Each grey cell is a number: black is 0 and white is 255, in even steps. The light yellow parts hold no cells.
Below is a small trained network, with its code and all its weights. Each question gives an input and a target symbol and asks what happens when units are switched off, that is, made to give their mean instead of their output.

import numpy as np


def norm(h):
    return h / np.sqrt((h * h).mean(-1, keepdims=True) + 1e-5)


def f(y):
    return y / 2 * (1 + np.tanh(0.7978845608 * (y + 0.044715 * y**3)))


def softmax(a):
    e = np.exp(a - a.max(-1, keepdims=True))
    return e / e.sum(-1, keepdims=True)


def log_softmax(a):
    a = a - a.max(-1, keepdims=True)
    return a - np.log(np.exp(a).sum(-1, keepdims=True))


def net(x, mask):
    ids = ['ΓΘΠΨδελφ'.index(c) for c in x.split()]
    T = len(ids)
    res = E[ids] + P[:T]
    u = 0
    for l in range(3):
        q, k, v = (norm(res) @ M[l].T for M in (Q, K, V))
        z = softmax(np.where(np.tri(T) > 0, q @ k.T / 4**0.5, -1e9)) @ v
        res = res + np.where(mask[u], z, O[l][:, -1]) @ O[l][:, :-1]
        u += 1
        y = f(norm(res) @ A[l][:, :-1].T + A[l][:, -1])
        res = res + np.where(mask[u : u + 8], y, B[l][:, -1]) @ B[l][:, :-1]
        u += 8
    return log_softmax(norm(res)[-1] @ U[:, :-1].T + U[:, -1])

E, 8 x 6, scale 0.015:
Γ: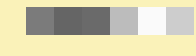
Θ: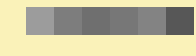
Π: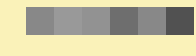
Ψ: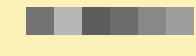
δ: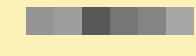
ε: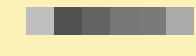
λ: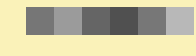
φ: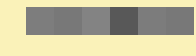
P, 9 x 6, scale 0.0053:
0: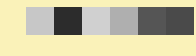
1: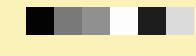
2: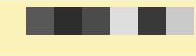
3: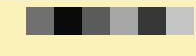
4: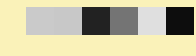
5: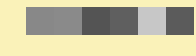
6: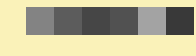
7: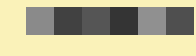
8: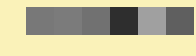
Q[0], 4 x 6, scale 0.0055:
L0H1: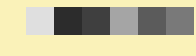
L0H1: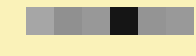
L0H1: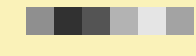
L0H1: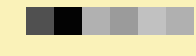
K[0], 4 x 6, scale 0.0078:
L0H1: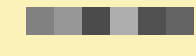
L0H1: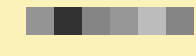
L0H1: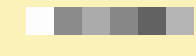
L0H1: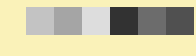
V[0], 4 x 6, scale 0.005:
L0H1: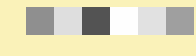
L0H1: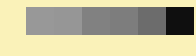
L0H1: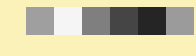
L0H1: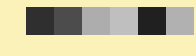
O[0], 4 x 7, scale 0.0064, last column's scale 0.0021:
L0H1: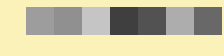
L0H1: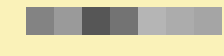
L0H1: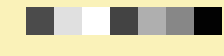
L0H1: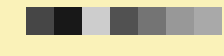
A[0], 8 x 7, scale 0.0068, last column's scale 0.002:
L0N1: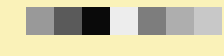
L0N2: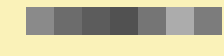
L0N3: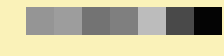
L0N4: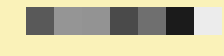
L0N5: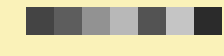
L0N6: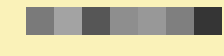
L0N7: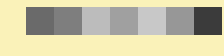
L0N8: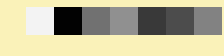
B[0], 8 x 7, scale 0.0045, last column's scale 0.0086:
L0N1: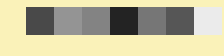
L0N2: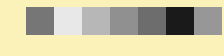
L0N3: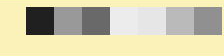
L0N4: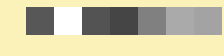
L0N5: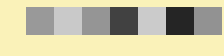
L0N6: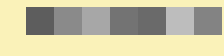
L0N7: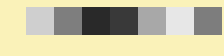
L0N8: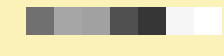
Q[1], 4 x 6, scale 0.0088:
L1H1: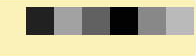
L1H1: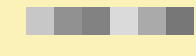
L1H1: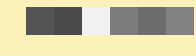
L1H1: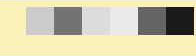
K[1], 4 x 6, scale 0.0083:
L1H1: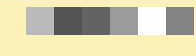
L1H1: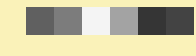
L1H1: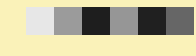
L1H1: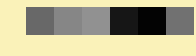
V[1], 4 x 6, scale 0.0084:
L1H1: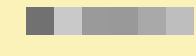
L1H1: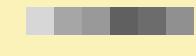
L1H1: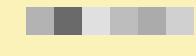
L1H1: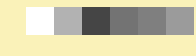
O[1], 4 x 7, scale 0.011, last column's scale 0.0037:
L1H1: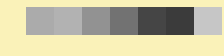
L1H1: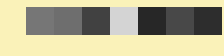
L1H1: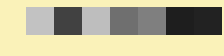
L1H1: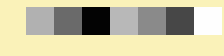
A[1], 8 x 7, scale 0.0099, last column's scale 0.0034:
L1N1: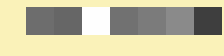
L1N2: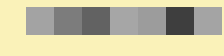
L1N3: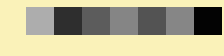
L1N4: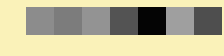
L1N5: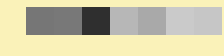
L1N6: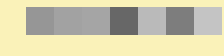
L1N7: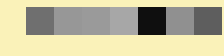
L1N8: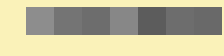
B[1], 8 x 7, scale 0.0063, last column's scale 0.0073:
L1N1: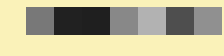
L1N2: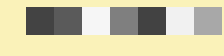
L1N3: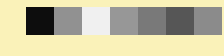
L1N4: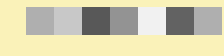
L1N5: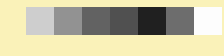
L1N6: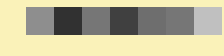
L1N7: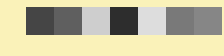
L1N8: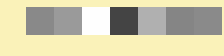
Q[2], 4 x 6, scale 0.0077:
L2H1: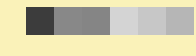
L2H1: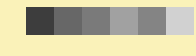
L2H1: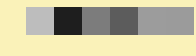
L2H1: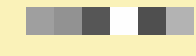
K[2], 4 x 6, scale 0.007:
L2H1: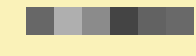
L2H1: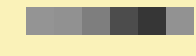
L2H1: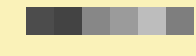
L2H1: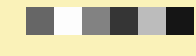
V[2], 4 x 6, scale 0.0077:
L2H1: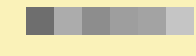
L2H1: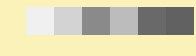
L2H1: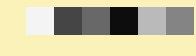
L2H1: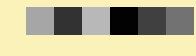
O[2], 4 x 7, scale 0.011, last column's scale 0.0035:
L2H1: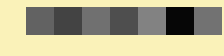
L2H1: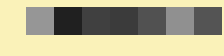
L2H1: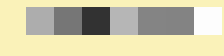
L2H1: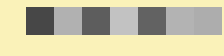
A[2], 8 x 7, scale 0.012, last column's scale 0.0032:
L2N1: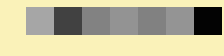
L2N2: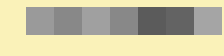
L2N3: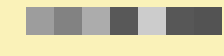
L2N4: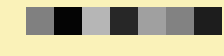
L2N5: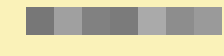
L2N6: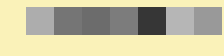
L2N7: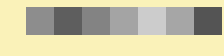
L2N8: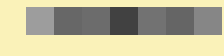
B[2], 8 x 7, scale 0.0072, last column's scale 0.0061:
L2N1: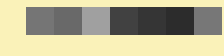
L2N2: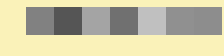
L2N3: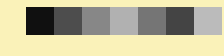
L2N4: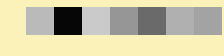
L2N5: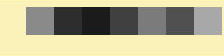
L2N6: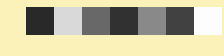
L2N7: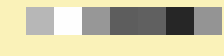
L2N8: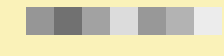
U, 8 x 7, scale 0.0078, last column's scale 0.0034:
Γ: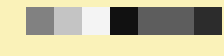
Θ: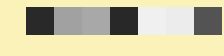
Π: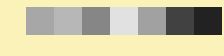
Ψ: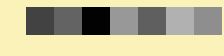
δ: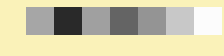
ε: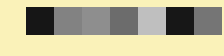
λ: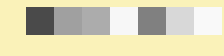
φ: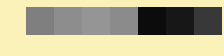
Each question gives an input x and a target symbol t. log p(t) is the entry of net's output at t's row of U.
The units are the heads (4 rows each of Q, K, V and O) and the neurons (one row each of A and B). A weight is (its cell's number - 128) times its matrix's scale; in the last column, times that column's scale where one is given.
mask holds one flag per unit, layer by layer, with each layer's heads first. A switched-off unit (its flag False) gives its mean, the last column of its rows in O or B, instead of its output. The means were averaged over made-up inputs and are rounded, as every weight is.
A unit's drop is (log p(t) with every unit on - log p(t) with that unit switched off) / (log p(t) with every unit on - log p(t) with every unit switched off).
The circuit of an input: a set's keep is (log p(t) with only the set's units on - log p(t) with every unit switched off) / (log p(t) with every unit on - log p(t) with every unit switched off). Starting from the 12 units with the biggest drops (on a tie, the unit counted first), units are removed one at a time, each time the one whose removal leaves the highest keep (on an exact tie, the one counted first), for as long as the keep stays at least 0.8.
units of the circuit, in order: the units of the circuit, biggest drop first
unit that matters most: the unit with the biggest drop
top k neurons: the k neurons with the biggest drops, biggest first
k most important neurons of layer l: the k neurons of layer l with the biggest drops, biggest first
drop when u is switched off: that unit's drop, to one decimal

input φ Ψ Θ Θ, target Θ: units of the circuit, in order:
L1H1, L0H1
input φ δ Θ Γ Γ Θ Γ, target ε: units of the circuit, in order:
L0H1, L1H1, L2H1
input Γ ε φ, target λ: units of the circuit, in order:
L2H1, L0H1, L1N3, L0N1
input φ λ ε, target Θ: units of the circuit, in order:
L1H1, L0H1
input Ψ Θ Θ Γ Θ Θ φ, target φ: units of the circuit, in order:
L0H1, L1H1
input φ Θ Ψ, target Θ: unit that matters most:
L1H1
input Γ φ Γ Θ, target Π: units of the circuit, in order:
L2H1, L1H1, L1N1, L1N5
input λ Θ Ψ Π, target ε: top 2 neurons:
L1N7, L1N4
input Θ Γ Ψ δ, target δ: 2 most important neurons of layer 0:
L0N1, L0N8
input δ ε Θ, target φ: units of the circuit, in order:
L1H1, L0H1
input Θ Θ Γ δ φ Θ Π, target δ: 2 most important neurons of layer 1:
L1N6, L1N5
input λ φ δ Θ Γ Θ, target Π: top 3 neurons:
L0N7, L0N8, L1N5
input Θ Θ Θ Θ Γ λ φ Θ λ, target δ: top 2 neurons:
L0N8, L0N4
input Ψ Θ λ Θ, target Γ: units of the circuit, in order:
L1H1, L0H1, L1N7
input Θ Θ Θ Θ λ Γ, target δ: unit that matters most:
L0H1
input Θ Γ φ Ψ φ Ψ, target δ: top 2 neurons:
L0N1, L2N4
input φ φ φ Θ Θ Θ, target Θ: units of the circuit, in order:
L0H1, L1H1
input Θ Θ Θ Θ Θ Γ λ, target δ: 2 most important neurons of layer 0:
L0N8, L0N4
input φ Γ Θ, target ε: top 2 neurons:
L0N1, L1N4
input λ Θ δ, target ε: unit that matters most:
L1N7
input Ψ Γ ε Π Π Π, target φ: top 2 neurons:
L0N7, L0N1
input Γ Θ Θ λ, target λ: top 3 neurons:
L1N3, L0N1, L1N5
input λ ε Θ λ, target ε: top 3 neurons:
L1N7, L1N4, L1N5
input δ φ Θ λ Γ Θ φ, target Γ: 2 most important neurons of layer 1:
L1N2, L1N5
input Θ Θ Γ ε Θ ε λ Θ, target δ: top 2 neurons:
L1N6, L2N8
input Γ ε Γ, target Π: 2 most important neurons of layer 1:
L1N1, L1N5
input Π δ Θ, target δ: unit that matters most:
L2H1
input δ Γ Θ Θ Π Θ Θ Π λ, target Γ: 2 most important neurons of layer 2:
L2N6, L2N2
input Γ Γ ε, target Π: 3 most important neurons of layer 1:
L1N4, L1N1, L1N5
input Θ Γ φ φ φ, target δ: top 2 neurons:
L0N1, L2N4
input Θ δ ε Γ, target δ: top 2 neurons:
L0N1, L2N4
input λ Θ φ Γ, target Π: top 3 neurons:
L0N7, L2N7, L2N6
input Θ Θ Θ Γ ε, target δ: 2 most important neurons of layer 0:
L0N1, L0N4
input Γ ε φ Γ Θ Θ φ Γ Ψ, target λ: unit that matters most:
L2H1
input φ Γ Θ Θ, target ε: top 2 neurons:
L0N1, L2N3
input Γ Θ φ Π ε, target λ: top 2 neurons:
L1N3, L1N5
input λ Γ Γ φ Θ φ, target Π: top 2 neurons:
L0N7, L1N1
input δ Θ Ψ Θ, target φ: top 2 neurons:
L0N1, L0N8
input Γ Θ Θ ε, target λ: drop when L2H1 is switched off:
0.8
